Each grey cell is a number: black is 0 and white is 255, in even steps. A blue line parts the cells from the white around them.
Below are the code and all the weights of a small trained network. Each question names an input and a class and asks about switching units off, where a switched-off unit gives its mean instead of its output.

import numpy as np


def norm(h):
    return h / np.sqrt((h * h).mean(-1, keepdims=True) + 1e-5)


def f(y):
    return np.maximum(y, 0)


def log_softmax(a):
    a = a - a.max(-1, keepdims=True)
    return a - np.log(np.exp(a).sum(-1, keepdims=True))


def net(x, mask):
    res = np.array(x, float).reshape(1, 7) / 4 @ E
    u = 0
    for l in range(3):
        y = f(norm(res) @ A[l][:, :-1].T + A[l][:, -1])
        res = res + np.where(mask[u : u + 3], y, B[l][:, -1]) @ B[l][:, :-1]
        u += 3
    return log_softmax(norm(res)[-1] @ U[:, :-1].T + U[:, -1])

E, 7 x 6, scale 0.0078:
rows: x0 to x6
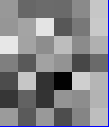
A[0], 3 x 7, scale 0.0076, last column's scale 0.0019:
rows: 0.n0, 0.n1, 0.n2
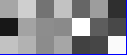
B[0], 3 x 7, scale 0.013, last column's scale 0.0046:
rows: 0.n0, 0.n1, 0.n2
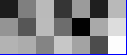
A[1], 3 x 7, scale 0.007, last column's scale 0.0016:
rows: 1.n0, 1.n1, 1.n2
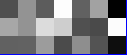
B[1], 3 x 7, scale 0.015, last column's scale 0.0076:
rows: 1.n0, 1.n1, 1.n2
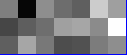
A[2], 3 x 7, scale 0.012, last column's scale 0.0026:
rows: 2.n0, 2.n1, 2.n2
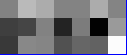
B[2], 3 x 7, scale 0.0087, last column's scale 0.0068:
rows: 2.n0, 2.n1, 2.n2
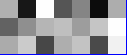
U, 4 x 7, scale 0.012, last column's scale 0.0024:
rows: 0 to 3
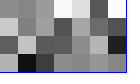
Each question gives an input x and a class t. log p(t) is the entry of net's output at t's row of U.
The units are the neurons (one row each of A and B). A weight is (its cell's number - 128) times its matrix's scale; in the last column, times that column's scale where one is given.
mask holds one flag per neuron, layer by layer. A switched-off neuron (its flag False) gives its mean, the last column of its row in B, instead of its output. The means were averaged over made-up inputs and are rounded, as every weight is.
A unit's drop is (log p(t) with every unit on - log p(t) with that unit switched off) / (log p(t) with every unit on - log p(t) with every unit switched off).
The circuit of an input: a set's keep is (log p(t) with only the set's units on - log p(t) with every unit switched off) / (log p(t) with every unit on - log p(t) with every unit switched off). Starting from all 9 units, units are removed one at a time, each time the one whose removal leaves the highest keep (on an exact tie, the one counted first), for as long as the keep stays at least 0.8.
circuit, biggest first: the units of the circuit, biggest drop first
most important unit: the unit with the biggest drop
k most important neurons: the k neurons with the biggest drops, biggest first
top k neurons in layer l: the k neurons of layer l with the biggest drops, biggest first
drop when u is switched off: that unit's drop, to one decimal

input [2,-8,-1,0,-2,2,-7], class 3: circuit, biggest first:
[1.n0 0.n0]
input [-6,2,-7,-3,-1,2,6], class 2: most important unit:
0.n2
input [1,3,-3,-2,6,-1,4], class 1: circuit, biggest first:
[1.n1 2.n0]
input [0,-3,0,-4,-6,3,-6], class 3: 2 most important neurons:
[1.n0 2.n2]
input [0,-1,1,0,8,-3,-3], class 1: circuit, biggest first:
[1.n1 2.n0 0.n1]
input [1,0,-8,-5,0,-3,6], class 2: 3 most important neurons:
[0.n2 1.n2 1.n1]
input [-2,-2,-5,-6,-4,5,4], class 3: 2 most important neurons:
[0.n0 0.n1]
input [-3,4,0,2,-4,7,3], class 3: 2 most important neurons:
[1.n0 0.n0]
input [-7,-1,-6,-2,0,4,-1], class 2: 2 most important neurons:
[0.n2 0.n1]
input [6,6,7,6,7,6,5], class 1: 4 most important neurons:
[2.n0 1.n1 1.n0 2.n1]
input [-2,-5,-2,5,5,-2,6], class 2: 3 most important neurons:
[1.n2 0.n2 1.n1]
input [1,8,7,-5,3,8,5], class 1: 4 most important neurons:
[2.n0 1.n1 2.n1 1.n0]
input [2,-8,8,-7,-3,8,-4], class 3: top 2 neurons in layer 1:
[1.n0 1.n1]
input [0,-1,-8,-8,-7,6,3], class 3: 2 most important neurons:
[0.n0 1.n0]
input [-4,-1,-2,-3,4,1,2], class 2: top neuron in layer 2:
[2.n2]
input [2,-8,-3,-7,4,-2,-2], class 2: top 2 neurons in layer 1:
[1.n1 1.n2]
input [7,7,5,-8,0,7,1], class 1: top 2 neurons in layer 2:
[2.n0 2.n1]
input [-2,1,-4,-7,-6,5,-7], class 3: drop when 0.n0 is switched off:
0.2
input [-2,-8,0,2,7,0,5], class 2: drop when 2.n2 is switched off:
-0.1
